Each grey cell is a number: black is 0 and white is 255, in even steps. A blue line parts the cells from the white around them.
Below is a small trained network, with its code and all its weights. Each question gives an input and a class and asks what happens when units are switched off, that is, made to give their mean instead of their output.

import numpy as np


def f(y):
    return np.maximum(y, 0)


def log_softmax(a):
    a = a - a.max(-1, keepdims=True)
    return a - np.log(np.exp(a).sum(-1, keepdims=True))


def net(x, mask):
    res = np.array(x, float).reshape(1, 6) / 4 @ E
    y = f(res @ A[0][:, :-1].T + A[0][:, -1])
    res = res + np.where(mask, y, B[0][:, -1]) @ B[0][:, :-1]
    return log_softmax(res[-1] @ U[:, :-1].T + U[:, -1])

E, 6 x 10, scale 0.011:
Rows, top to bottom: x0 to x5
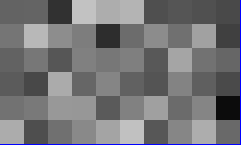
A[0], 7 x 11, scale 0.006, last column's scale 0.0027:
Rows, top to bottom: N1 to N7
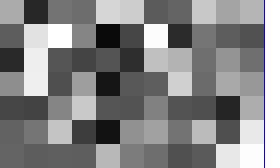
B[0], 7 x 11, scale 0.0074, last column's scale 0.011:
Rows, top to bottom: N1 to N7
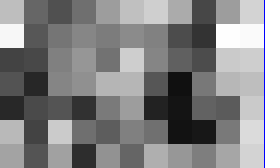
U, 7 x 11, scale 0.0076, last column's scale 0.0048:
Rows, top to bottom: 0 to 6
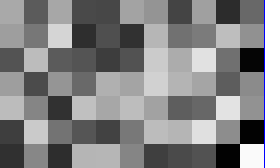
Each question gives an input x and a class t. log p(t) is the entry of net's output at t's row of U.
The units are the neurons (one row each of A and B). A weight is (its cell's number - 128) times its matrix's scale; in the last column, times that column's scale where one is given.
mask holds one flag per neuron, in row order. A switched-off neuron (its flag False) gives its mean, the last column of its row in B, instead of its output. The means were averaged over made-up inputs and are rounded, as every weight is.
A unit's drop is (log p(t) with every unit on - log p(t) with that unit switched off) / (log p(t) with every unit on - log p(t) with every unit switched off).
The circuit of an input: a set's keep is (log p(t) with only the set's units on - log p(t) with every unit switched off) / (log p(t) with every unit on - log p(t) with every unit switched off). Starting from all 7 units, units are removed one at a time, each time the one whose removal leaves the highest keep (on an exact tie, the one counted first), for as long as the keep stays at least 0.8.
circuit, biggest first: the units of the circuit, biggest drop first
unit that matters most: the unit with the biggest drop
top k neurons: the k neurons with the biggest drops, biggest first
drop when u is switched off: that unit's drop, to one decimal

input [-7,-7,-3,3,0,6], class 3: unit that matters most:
N2
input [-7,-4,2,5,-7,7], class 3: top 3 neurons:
(N2, N1, N6)
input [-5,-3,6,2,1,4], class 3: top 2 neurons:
(N2, N5)
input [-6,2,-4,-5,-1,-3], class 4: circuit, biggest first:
(N2, N3)
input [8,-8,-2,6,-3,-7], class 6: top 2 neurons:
(N2, N5)
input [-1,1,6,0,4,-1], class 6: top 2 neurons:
(N7, N5)
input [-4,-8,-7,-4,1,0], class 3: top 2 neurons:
(N2, N6)
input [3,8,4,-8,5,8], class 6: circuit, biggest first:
(N2, N7)
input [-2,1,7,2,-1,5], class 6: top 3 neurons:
(N2, N7, N6)
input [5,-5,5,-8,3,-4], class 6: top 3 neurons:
(N2, N1, N3)
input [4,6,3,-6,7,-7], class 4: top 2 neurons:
(N2, N3)
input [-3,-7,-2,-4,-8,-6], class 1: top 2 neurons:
(N7, N2)
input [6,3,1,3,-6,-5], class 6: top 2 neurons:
(N2, N1)
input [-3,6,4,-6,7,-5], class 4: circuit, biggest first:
(N2)
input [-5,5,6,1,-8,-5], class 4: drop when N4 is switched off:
0.4
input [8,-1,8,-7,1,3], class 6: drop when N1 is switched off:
-0.1
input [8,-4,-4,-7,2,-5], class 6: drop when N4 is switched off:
0.0
